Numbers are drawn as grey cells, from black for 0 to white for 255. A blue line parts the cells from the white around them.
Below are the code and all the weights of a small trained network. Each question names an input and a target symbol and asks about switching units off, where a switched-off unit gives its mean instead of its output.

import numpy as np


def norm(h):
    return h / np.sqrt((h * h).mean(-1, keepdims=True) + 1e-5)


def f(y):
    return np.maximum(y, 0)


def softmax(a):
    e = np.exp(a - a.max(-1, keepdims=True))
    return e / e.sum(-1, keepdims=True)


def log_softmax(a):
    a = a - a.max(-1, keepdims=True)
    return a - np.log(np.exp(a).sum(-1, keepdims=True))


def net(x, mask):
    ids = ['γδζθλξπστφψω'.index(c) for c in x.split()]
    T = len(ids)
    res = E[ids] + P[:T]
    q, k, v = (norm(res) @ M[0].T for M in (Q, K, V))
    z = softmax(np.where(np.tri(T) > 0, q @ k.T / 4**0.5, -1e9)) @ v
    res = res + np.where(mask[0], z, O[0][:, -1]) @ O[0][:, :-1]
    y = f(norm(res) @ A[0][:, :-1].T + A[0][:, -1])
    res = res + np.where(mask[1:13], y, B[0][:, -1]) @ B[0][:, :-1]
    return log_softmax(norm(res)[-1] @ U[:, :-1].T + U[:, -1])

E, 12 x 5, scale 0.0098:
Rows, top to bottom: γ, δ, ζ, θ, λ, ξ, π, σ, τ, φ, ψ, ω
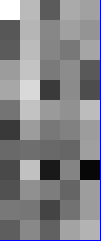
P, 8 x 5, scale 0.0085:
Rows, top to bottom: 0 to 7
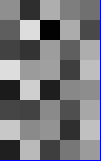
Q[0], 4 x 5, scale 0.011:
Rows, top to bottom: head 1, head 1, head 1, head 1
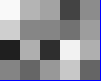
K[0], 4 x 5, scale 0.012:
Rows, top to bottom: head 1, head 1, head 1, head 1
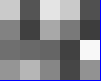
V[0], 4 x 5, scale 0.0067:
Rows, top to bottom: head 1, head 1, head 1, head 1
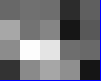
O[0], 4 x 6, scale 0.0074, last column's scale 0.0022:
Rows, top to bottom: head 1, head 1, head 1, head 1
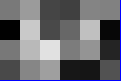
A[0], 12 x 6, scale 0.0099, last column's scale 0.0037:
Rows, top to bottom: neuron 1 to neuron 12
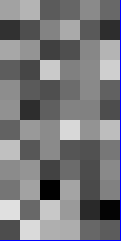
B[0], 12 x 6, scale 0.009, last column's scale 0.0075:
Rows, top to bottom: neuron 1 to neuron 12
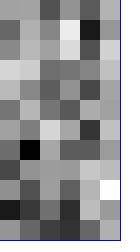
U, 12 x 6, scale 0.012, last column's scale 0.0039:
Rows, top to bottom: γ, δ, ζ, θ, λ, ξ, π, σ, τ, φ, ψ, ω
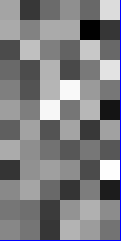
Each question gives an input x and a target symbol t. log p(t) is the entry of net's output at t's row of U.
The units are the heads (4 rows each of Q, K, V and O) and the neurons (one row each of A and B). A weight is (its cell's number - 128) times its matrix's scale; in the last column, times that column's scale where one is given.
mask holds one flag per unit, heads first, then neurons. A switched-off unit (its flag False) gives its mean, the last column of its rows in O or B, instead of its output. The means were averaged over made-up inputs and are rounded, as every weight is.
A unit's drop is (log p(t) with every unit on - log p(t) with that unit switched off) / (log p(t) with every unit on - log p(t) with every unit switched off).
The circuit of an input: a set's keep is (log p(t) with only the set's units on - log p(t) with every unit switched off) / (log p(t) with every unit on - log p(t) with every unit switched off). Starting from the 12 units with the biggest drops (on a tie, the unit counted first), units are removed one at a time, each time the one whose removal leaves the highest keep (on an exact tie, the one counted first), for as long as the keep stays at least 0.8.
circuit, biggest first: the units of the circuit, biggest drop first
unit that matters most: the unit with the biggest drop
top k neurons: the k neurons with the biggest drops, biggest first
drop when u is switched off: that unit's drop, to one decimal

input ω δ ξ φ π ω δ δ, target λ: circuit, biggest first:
head 1; neuron 7; neuron 10
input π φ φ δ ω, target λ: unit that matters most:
neuron 10
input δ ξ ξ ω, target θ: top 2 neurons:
neuron 11; neuron 8
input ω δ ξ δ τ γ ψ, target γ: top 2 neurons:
neuron 8; neuron 4
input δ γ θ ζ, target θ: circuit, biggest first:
head 1; neuron 11
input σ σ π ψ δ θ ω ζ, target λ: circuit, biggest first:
head 1; neuron 7
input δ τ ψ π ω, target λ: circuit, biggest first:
neuron 7; neuron 10
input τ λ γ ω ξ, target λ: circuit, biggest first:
head 1; neuron 7
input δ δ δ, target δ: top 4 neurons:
neuron 2; neuron 4; neuron 10; neuron 9
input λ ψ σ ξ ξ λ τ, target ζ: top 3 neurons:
neuron 9; neuron 10; neuron 7
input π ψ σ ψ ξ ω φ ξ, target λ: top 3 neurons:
neuron 7; neuron 4; neuron 6
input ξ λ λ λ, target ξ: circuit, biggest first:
head 1; neuron 11
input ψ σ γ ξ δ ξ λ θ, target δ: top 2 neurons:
neuron 7; neuron 12
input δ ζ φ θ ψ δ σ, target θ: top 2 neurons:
neuron 11; neuron 8
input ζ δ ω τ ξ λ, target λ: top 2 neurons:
neuron 3; neuron 9
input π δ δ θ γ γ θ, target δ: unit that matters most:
neuron 3
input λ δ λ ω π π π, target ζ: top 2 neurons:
neuron 7; neuron 5
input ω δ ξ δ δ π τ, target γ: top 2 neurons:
neuron 8; neuron 5
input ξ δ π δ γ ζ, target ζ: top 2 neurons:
neuron 7; neuron 10
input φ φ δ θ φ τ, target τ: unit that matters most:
neuron 9
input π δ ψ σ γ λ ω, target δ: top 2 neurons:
neuron 3; neuron 8
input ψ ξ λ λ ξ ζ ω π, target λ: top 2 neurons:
neuron 7; neuron 4
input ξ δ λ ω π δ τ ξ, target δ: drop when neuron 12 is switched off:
0.2
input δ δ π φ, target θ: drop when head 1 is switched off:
1.7
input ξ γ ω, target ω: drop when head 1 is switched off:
0.6
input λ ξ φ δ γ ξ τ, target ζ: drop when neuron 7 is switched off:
0.2
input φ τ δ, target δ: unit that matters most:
neuron 2
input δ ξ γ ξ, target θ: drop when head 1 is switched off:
1.3
